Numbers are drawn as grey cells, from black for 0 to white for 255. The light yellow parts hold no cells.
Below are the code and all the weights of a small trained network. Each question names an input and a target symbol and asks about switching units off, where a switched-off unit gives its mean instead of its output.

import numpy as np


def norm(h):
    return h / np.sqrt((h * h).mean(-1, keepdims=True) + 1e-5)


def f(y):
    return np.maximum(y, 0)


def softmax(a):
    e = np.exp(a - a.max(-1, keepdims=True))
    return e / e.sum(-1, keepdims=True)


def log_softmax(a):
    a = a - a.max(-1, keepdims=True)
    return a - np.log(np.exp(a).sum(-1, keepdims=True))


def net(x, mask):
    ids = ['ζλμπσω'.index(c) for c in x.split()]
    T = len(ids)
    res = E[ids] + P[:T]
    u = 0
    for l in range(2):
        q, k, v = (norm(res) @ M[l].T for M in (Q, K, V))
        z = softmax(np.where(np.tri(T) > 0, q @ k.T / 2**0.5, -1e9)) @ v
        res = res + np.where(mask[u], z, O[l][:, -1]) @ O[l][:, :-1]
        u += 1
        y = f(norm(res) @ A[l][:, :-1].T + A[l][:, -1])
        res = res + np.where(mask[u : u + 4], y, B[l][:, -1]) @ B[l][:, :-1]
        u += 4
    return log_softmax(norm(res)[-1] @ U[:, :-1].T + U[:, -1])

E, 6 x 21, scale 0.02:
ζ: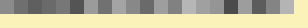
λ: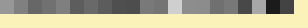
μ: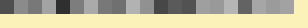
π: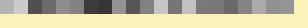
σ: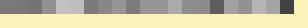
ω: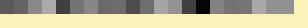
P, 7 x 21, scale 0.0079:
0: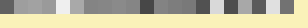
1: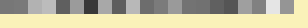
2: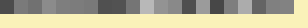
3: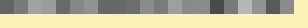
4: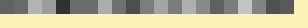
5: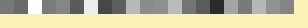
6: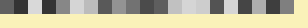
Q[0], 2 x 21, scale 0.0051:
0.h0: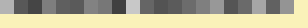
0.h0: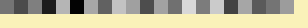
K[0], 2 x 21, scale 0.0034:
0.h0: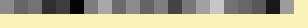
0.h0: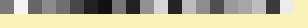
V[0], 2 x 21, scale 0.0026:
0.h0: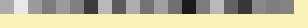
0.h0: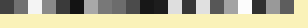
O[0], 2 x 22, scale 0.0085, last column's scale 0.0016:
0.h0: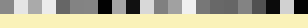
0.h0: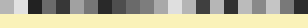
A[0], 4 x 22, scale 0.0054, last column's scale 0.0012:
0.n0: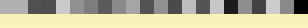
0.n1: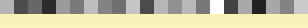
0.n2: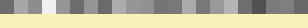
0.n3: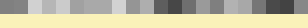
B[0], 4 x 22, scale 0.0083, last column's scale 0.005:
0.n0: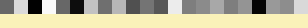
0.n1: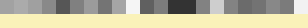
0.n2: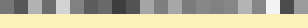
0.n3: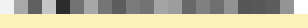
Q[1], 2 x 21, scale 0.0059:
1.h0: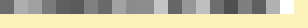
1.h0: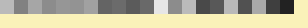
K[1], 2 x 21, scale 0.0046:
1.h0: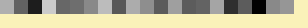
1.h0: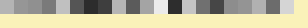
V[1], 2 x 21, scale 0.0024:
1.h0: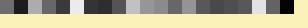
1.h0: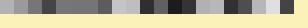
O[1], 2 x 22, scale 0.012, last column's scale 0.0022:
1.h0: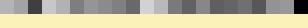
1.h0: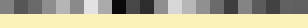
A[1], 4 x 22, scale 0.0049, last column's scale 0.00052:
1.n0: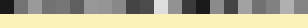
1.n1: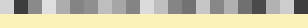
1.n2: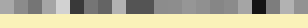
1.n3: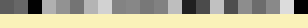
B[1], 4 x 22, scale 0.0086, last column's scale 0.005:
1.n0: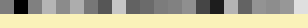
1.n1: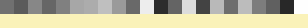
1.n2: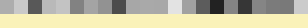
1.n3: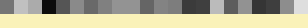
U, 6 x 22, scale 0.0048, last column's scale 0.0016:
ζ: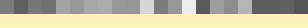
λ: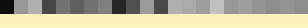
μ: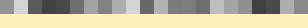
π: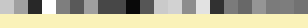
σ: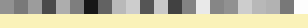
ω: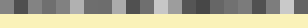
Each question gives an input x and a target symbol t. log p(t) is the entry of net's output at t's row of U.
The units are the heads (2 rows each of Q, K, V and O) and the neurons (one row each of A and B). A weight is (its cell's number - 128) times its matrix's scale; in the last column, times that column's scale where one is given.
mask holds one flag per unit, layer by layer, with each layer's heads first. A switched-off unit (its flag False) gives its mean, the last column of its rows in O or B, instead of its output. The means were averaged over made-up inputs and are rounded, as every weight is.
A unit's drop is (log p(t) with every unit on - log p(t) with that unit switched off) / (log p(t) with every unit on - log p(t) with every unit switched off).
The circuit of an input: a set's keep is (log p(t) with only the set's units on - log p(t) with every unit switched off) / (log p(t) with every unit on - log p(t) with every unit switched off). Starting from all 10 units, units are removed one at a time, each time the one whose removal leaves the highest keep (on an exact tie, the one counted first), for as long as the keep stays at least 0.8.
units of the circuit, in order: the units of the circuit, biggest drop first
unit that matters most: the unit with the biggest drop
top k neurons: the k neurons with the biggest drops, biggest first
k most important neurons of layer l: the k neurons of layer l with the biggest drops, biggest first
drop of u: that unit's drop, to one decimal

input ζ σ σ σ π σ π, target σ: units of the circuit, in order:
(0.h0 0.n3)
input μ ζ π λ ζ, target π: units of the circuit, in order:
(0.h0 0.n3 1.n2)
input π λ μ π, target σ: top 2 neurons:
(0.n3 0.n0)
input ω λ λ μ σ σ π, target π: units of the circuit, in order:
(1.h0 1.n3)
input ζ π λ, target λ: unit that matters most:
0.h0
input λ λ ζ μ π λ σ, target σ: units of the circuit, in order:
(0.n0 0.h0 1.n1)
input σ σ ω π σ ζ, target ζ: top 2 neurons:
(1.n1 0.n0)
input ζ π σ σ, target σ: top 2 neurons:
(0.n0 0.n3)
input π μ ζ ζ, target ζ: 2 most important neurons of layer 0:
(0.n2 0.n0)
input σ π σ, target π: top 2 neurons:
(0.n3 0.n0)
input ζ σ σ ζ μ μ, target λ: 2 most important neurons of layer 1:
(1.n2 1.n0)
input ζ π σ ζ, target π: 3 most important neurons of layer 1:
(1.n1 1.n2 1.n3)
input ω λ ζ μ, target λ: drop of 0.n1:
0.1
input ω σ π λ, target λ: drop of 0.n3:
0.2
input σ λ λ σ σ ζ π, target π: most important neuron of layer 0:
(0.n1)
